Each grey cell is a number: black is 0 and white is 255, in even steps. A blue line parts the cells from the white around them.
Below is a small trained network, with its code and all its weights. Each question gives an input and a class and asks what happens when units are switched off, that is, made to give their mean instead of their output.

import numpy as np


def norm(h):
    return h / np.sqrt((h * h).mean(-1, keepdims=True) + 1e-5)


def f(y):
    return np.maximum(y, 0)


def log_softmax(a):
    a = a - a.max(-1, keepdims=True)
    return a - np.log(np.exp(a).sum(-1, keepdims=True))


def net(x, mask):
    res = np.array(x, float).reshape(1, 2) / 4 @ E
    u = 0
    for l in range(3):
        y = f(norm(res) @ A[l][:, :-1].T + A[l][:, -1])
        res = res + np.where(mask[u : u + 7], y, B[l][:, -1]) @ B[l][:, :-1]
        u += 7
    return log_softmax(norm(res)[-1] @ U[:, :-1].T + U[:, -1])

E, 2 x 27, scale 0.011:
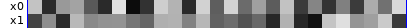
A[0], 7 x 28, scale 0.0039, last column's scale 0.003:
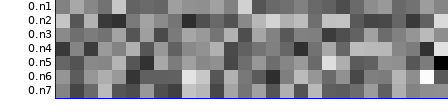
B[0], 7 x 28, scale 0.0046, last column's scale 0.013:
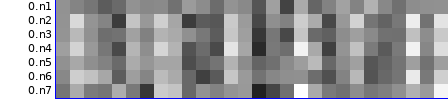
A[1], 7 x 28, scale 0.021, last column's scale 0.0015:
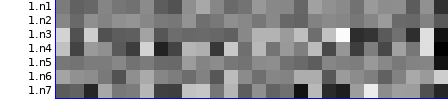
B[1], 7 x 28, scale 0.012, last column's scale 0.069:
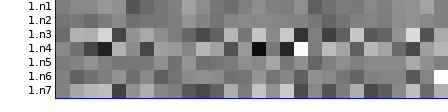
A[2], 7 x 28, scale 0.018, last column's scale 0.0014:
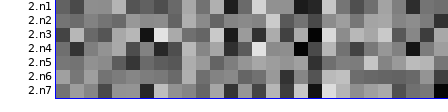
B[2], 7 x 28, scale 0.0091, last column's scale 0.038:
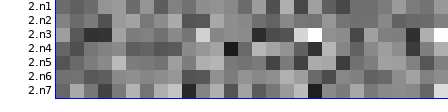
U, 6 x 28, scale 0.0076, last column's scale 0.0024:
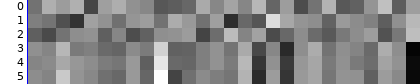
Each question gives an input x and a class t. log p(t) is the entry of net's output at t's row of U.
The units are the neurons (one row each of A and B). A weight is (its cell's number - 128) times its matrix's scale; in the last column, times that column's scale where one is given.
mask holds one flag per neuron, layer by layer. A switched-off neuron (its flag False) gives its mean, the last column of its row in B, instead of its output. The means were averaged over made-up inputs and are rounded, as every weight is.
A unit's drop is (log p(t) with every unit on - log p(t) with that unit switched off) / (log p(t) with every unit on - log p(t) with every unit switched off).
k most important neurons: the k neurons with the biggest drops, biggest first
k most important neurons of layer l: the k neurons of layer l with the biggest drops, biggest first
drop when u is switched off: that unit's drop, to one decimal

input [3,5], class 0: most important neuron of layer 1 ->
1.n7
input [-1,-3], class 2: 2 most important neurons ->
1.n4, 0.n2
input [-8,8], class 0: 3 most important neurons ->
1.n4, 0.n7, 1.n7
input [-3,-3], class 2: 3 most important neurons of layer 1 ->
1.n4, 1.n7, 1.n3
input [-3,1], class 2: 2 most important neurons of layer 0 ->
0.n4, 0.n7
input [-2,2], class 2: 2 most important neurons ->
1.n4, 0.n4
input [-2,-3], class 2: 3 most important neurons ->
1.n4, 0.n2, 1.n7
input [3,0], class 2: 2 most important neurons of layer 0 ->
0.n7, 0.n6
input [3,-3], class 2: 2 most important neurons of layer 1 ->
1.n6, 1.n7
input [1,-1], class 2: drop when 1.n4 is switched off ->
0.9
